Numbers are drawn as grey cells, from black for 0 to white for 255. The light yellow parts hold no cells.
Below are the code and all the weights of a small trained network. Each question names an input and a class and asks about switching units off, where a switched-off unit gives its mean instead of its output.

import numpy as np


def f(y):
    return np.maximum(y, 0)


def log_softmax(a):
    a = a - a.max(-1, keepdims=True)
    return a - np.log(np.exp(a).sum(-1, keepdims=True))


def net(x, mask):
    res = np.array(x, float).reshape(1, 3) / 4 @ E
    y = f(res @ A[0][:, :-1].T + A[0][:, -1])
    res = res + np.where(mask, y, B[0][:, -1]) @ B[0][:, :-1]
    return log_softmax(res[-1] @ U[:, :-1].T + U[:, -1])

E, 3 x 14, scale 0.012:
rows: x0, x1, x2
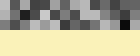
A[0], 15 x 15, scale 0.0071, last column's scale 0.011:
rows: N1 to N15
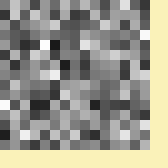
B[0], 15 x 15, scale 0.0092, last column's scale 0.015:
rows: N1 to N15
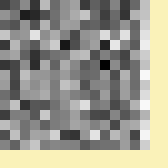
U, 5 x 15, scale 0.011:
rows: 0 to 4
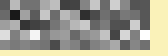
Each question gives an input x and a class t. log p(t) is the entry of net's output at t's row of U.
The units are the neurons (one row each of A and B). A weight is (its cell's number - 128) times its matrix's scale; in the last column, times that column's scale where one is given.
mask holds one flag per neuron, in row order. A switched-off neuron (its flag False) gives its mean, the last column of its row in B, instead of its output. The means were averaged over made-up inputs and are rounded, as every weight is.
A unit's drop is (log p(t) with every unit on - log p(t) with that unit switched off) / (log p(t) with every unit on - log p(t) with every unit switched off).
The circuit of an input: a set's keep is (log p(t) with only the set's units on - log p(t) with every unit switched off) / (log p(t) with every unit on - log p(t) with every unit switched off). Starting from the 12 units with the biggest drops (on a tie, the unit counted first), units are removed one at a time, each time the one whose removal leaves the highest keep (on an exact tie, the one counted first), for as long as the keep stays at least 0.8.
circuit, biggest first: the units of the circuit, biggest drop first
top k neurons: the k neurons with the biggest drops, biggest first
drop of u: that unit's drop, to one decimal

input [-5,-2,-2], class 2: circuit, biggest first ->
N2
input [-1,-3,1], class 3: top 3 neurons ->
N5; N7; N1
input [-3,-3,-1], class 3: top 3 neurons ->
N5; N11; N7
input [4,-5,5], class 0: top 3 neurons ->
N14; N9; N10
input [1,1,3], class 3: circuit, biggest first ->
N1; N5
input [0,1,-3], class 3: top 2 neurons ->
N7; N3
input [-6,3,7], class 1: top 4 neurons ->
N8; N3; N11; N7
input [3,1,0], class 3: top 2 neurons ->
N2; N6
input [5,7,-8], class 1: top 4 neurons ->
N14; N1; N9; N10
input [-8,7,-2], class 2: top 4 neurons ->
N2; N6; N14; N13
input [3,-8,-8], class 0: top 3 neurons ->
N14; N8; N3
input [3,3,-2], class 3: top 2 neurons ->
N14; N2
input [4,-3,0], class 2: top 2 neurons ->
N11; N5
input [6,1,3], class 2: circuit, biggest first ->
N11
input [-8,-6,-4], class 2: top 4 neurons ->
N2; N6; N5; N13
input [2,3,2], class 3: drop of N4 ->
0.2
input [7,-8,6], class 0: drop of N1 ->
0.0
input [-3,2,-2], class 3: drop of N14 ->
0.1
